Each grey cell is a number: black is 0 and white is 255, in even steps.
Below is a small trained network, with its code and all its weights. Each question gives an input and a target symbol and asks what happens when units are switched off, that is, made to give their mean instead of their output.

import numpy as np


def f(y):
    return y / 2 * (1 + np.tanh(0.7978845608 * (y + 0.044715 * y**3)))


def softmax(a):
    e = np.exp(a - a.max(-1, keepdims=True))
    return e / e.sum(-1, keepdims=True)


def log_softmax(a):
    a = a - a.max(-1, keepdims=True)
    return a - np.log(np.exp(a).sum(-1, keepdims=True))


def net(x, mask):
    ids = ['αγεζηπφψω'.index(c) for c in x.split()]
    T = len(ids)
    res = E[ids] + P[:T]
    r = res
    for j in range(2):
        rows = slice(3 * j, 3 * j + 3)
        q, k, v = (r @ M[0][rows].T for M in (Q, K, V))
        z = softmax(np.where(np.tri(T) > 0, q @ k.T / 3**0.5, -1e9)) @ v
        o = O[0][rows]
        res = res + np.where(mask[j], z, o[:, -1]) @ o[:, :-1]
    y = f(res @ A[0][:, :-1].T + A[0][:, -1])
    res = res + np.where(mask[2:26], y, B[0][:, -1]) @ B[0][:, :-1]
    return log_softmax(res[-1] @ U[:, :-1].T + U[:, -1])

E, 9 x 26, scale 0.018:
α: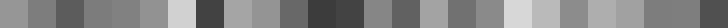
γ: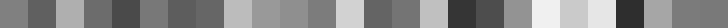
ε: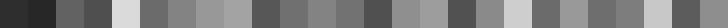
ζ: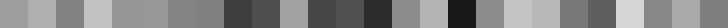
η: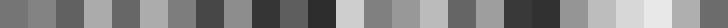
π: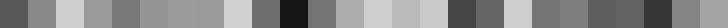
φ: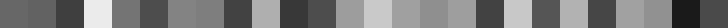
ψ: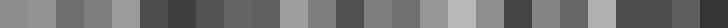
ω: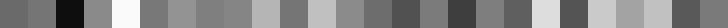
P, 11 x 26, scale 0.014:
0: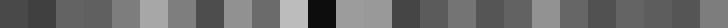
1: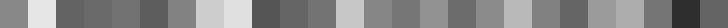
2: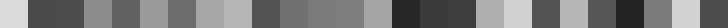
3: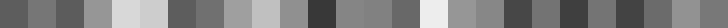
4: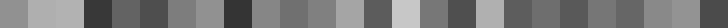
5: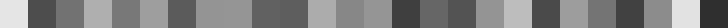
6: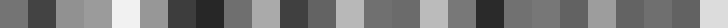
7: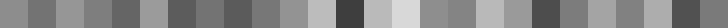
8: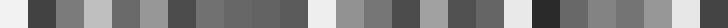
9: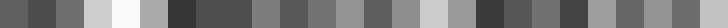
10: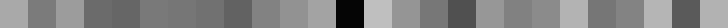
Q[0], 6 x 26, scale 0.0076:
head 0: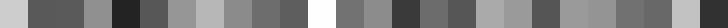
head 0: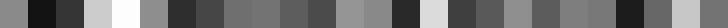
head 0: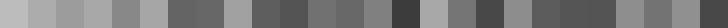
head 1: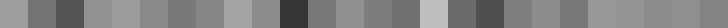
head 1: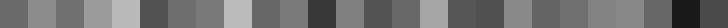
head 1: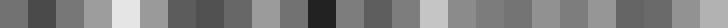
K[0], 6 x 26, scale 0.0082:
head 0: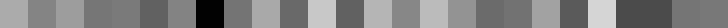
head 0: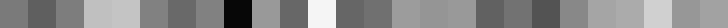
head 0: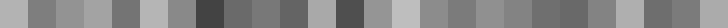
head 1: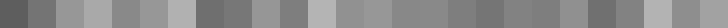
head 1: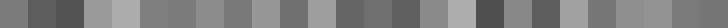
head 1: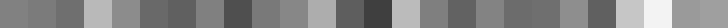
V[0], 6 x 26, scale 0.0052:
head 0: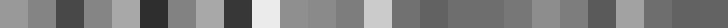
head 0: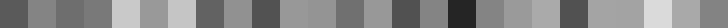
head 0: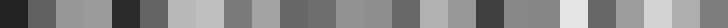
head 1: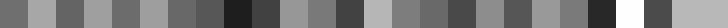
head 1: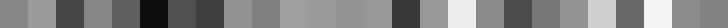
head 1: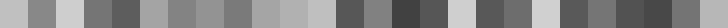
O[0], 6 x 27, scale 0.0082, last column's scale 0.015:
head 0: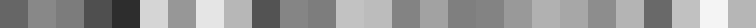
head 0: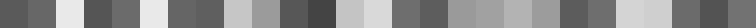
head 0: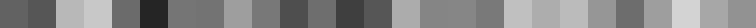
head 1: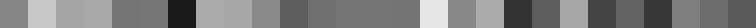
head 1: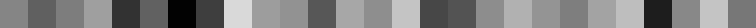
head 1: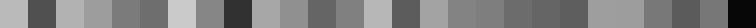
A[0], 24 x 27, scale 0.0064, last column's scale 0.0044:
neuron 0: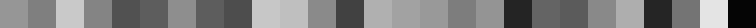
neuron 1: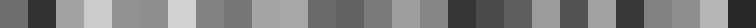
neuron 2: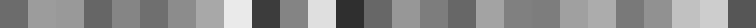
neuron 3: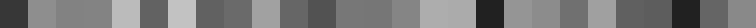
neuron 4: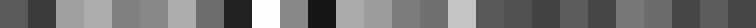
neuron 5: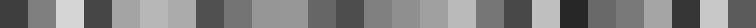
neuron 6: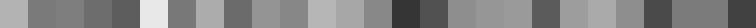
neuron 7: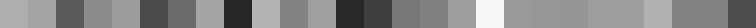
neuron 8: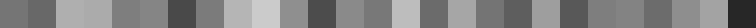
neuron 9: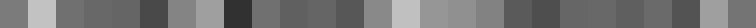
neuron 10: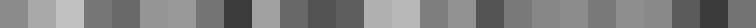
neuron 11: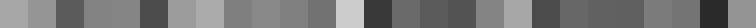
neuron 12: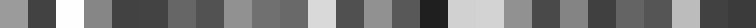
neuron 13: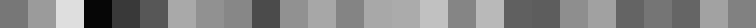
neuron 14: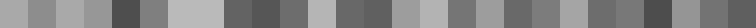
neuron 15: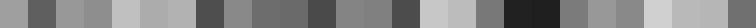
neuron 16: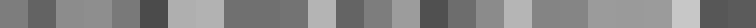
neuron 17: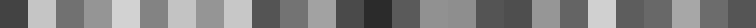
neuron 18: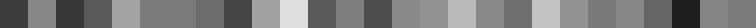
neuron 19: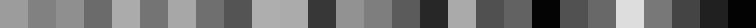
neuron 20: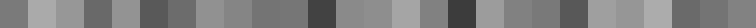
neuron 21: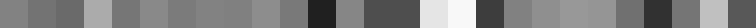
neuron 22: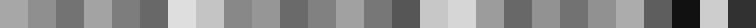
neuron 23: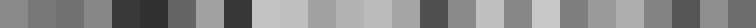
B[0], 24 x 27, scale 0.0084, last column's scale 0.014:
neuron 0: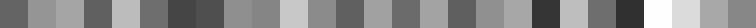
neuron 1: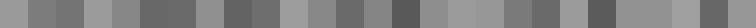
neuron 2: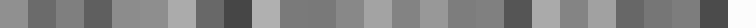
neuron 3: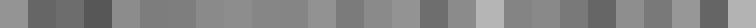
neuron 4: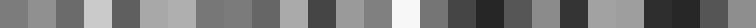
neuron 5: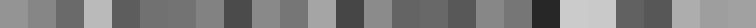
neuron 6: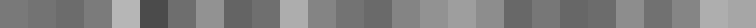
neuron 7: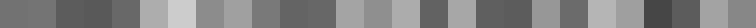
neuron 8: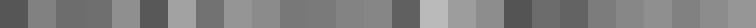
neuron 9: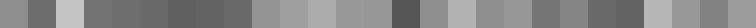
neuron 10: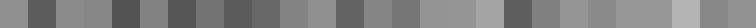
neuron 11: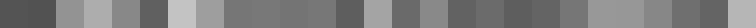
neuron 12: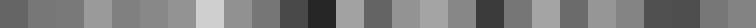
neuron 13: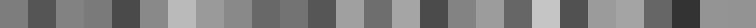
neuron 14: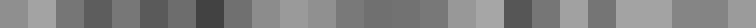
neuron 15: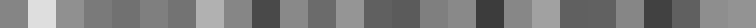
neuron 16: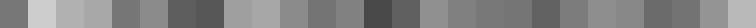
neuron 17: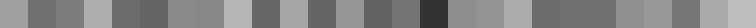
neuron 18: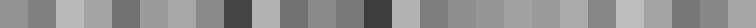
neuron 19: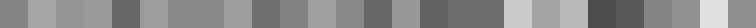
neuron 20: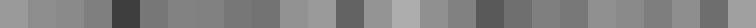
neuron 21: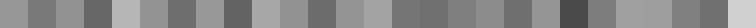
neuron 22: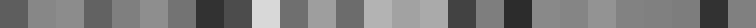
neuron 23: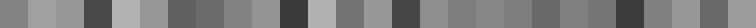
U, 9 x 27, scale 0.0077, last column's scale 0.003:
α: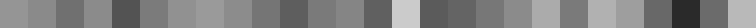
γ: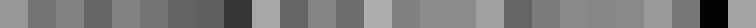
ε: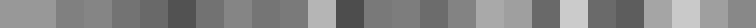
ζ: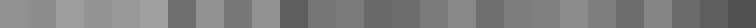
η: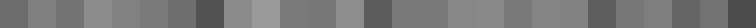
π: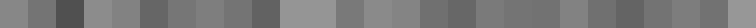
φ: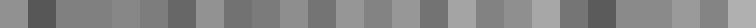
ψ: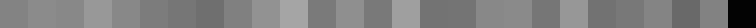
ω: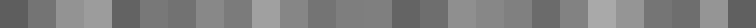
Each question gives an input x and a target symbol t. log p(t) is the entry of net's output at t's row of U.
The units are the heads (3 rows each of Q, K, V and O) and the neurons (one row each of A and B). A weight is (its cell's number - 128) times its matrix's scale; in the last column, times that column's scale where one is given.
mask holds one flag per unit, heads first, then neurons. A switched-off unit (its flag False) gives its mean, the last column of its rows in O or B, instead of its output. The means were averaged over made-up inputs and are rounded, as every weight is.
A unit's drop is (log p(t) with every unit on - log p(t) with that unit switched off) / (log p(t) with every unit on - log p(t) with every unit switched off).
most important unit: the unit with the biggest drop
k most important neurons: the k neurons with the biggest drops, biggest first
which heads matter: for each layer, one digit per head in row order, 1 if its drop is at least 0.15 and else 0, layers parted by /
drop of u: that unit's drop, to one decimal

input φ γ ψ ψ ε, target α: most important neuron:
(neuron 13)
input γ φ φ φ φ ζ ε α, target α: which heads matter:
00
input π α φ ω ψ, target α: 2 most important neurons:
(neuron 13; neuron 2)
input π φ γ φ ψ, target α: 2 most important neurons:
(neuron 7; neuron 12)
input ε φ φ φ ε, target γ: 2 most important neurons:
(neuron 2; neuron 17)
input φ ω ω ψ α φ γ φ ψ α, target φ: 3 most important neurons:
(neuron 21; neuron 17; neuron 2)
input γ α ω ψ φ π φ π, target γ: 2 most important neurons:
(neuron 17; neuron 10)
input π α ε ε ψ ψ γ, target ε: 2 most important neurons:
(neuron 5; neuron 2)
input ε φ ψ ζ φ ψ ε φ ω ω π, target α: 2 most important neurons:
(neuron 13; neuron 21)
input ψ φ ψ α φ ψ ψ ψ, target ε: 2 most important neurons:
(neuron 0; neuron 2)
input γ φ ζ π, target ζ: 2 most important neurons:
(neuron 15; neuron 5)
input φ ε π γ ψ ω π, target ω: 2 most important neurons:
(neuron 5; neuron 8)
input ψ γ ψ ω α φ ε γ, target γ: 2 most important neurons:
(neuron 23; neuron 17)
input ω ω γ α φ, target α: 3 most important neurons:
(neuron 4; neuron 19; neuron 2)
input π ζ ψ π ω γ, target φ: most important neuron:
(neuron 6)
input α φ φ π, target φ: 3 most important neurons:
(neuron 17; neuron 21; neuron 2)
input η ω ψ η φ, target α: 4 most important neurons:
(neuron 4; neuron 19; neuron 2; neuron 21)
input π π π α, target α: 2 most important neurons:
(neuron 4; neuron 15)
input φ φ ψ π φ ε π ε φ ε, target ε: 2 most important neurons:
(neuron 5; neuron 2)
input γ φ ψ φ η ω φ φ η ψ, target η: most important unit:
head 1
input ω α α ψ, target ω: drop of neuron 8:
0.1
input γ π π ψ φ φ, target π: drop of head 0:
0.8
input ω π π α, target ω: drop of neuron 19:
0.0
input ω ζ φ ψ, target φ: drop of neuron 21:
0.2
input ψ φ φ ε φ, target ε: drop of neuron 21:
0.1
